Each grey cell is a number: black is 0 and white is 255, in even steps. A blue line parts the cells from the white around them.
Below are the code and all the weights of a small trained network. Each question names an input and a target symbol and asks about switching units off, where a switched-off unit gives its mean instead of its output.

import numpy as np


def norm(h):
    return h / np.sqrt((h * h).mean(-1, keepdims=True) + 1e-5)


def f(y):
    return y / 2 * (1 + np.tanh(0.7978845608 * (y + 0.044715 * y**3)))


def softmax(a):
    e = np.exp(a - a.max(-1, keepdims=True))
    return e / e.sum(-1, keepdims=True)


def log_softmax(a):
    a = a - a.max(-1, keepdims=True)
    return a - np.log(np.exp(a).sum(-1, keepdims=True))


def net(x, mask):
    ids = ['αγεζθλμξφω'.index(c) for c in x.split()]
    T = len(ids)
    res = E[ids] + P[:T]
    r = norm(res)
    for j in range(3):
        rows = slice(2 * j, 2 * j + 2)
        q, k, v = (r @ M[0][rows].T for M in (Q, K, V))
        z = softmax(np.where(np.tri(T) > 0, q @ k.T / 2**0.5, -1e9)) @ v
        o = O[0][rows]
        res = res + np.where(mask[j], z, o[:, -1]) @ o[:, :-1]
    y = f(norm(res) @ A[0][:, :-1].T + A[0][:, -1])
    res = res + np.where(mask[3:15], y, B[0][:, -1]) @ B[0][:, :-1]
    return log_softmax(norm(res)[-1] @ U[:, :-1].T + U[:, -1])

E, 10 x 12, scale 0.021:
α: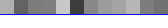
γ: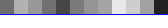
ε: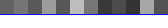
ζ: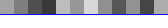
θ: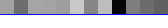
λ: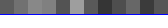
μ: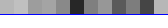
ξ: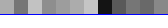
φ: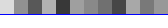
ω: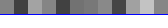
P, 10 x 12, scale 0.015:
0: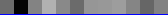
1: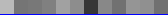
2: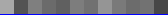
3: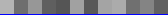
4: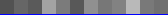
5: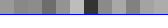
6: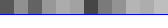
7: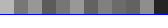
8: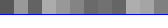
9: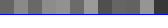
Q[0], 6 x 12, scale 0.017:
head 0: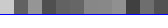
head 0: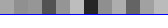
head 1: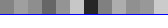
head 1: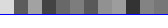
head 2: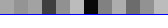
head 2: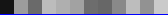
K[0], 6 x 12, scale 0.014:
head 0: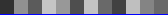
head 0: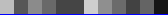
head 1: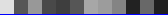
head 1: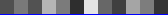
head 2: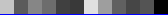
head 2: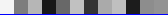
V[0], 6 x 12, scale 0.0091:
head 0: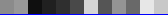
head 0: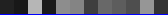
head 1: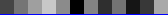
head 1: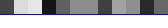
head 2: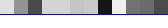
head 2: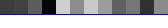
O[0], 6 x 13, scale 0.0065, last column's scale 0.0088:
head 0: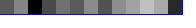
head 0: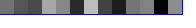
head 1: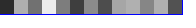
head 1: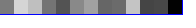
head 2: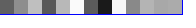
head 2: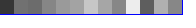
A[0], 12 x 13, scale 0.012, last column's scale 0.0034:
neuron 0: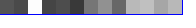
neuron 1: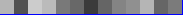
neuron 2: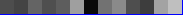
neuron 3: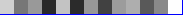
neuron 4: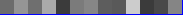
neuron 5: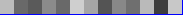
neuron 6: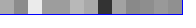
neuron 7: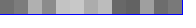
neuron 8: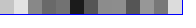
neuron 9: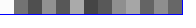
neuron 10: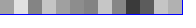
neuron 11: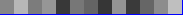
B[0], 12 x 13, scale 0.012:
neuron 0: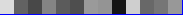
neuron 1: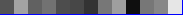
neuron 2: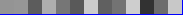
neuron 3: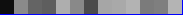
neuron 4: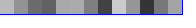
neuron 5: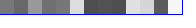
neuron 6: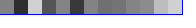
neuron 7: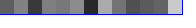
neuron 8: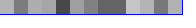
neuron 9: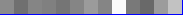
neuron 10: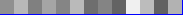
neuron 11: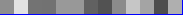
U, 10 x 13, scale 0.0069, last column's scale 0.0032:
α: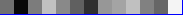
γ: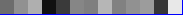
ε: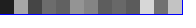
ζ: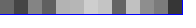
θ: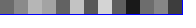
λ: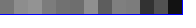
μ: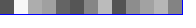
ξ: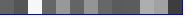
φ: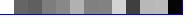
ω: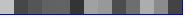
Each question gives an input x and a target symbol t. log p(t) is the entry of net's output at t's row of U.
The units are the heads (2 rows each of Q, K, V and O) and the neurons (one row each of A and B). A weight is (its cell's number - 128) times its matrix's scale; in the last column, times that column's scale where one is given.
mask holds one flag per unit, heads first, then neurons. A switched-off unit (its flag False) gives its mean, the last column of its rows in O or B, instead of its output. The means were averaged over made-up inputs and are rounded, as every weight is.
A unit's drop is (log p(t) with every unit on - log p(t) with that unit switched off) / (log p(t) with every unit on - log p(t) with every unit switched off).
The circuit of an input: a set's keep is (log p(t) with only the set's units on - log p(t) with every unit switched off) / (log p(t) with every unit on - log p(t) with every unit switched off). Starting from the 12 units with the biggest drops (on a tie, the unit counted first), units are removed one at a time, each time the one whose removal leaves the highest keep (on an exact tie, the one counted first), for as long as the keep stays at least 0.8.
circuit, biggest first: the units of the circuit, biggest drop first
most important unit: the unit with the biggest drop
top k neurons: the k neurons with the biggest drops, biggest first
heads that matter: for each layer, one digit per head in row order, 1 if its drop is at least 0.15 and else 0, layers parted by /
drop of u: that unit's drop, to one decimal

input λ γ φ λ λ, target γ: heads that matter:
011
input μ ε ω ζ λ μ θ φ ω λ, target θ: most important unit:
head 0
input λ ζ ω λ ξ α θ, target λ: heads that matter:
110
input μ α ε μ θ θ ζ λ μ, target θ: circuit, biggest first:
(head 0; head 1)
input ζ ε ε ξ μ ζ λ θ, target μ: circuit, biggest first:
(head 1; head 0; neuron 5)
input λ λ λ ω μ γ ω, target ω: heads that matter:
001
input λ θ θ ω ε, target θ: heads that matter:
100
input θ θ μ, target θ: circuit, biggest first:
(head 0; neuron 2)
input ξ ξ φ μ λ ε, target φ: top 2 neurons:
(neuron 9; neuron 3)
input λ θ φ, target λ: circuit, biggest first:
(head 1; head 0; neuron 4)
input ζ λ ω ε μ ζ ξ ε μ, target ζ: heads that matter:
001
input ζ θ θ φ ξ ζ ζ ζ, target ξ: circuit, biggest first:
(head 2; neuron 6)
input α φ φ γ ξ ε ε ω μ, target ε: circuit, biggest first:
(head 0; neuron 6)
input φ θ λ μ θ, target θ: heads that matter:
100
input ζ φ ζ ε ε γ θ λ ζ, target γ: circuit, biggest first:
(head 1)
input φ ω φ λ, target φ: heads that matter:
111
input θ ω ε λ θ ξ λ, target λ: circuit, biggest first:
(neuron 4; head 1; neuron 5)
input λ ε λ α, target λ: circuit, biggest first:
(head 1; head 0; neuron 4)
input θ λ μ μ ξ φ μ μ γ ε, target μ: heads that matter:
110
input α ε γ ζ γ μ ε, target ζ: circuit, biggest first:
(neuron 1; head 2)
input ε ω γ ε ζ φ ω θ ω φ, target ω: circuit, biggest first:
(head 2)
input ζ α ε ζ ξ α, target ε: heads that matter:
100
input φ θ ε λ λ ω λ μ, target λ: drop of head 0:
0.6
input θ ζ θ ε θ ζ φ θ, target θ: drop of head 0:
0.3
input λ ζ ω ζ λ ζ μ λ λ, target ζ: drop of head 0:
0.1
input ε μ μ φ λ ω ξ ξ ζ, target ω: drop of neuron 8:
0.0
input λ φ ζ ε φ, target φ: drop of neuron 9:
0.2
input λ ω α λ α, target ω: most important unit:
head 2
